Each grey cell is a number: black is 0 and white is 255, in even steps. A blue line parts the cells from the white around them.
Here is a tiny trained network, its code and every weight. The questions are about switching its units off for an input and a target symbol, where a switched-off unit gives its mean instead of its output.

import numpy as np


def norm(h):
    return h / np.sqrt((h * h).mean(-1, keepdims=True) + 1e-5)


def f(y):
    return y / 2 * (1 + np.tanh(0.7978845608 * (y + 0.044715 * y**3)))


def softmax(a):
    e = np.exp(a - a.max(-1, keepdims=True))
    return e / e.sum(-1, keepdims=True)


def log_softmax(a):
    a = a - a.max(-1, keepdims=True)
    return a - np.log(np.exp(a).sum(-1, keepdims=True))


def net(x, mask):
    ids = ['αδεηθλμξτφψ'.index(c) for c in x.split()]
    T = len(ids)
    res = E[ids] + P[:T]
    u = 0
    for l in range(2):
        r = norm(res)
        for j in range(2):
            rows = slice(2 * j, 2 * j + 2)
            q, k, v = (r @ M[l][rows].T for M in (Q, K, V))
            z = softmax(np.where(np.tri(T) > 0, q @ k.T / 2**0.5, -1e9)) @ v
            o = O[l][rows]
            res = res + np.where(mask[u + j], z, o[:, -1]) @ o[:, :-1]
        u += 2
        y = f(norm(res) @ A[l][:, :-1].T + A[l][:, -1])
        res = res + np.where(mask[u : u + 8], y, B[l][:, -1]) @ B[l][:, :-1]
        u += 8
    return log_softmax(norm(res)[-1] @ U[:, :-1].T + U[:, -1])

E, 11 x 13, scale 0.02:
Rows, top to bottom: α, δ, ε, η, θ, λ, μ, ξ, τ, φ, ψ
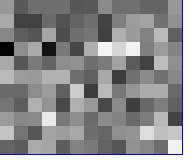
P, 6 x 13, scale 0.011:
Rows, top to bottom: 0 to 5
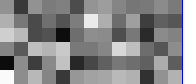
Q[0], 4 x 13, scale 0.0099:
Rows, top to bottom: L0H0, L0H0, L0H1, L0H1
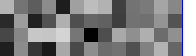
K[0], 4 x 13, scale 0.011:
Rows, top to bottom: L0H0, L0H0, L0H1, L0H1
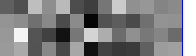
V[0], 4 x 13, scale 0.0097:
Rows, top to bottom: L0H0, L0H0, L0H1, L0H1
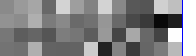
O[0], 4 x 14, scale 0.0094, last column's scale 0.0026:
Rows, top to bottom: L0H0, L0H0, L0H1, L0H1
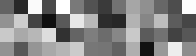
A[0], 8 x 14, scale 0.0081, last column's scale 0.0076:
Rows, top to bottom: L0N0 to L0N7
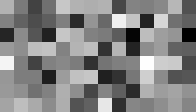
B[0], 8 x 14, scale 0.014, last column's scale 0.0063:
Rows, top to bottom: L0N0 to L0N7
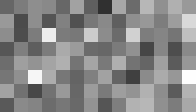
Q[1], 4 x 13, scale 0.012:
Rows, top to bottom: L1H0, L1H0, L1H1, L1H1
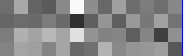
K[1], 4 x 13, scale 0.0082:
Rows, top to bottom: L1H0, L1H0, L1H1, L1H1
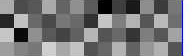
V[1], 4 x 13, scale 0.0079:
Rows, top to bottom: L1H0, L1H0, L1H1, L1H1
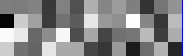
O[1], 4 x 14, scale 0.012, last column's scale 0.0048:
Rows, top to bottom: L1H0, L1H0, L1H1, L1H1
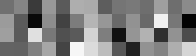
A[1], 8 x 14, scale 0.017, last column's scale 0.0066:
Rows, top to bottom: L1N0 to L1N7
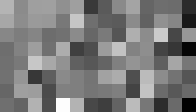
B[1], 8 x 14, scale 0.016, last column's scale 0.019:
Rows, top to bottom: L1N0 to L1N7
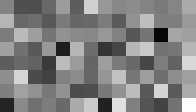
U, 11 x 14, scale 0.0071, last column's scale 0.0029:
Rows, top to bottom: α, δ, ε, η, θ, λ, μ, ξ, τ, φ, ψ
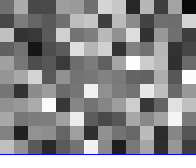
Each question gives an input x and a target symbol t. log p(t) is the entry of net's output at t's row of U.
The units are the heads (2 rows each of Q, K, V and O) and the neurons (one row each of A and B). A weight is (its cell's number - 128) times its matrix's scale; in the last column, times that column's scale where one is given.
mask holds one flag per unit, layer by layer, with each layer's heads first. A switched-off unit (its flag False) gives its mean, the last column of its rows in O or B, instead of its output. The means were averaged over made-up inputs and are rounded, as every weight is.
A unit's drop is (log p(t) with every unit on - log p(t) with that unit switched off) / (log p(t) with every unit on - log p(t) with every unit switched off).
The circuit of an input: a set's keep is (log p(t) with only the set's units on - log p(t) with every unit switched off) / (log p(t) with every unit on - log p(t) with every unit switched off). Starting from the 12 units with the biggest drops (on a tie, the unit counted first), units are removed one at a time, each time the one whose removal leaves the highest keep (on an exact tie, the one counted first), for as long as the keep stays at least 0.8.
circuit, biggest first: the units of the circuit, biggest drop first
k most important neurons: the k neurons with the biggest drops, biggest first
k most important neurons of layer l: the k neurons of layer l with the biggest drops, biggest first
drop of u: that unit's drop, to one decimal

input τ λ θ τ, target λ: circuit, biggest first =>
[L0H0, L0N5, L1N7]
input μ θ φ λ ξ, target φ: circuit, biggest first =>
[L0H0, L1N7]
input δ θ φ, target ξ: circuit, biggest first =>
[L0H0, L0H1]
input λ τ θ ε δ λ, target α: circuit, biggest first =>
[L0H0, L0H1]
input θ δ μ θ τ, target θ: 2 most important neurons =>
[L1N6, L1N3]
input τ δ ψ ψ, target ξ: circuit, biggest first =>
[L0H0, L0H1]
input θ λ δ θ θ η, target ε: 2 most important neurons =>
[L1N7, L1N3]
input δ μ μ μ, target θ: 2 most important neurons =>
[L1N3, L1N6]
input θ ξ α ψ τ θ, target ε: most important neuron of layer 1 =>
[L1N7]
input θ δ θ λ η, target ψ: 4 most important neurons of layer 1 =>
[L1N2, L1N7, L1N4, L1N6]
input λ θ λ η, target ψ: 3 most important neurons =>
[L1N2, L1N7, L0N1]
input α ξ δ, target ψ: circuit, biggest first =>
[L0H0, L1N2, L1N7]
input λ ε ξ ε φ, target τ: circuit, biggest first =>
[L0H0, L0H1, L1N7]
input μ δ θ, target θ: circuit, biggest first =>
[L0H1, L1N6]
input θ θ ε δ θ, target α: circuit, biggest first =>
[L0H0, L1N7]
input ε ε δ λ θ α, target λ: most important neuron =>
[L0N5]
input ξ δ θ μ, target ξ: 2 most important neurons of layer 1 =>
[L1N4, L1N7]
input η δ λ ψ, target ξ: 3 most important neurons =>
[L1N4, L1N7, L1N2]
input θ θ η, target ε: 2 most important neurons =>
[L1N7, L0N5]
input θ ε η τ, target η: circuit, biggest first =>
[L1H0]
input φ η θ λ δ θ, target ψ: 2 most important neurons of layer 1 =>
[L1N2, L1N7]
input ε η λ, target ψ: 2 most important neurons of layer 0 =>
[L0N7, L0N1]
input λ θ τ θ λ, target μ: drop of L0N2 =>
0.7
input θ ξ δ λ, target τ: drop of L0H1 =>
0.4
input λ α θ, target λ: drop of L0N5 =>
0.2
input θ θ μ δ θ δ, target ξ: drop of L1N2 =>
0.0
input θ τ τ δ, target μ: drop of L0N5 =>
0.1
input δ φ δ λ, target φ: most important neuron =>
[L1N3]
